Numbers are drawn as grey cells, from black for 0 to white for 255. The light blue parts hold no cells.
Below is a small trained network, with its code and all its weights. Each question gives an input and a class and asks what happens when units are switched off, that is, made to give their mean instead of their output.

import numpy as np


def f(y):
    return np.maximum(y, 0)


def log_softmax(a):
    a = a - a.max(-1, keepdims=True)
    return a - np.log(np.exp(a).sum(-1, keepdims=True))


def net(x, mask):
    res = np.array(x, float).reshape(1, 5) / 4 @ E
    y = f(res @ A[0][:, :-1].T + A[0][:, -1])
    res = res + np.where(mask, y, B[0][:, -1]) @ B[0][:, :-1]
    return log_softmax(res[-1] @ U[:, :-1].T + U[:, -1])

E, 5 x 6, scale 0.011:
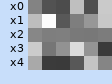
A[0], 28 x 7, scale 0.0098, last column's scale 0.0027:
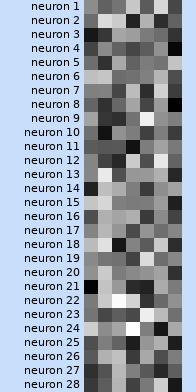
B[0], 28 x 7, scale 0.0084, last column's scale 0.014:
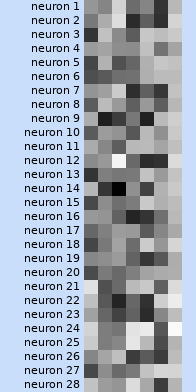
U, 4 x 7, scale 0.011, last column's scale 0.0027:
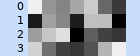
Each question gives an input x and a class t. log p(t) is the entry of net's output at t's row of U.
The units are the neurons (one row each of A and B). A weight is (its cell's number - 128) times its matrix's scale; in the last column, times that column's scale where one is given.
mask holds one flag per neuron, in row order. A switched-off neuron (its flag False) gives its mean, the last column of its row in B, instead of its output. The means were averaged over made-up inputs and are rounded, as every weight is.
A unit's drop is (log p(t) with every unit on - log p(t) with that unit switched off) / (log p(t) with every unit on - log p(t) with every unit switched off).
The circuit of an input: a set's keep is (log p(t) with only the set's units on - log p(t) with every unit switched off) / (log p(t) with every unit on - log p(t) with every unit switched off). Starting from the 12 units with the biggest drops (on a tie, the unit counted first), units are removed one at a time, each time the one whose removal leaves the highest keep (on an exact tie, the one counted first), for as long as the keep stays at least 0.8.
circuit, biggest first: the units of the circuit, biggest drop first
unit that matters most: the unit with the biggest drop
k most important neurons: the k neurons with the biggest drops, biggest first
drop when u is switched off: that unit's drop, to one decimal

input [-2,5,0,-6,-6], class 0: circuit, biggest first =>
(neuron 21)
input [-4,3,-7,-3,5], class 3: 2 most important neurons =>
(neuron 9; neuron 12)
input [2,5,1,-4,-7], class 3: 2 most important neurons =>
(neuron 14; neuron 21)
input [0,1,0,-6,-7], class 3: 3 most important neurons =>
(neuron 14; neuron 24; neuron 16)
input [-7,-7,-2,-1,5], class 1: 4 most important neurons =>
(neuron 27; neuron 5; neuron 12; neuron 3)
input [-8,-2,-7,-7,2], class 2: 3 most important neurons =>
(neuron 2; neuron 26; neuron 24)
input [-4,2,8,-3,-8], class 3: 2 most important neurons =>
(neuron 14; neuron 22)
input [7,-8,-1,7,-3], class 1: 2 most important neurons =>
(neuron 3; neuron 27)
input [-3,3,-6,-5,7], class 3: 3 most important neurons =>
(neuron 23; neuron 9; neuron 24)
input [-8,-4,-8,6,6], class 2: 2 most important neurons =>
(neuron 2; neuron 19)
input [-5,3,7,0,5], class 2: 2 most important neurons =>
(neuron 22; neuron 2)
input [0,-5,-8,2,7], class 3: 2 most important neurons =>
(neuron 9; neuron 23)
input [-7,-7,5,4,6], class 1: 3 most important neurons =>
(neuron 27; neuron 5; neuron 12)
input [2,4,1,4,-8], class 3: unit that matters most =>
neuron 22
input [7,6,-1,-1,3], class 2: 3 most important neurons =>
(neuron 12; neuron 7; neuron 1)
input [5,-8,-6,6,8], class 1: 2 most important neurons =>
(neuron 10; neuron 3)
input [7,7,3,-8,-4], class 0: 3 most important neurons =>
(neuron 21; neuron 25; neuron 28)
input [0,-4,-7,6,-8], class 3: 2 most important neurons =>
(neuron 22; neuron 16)
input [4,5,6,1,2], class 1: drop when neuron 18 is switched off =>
0.1
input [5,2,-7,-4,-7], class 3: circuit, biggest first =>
(neuron 14)
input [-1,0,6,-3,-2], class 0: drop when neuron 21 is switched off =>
0.3
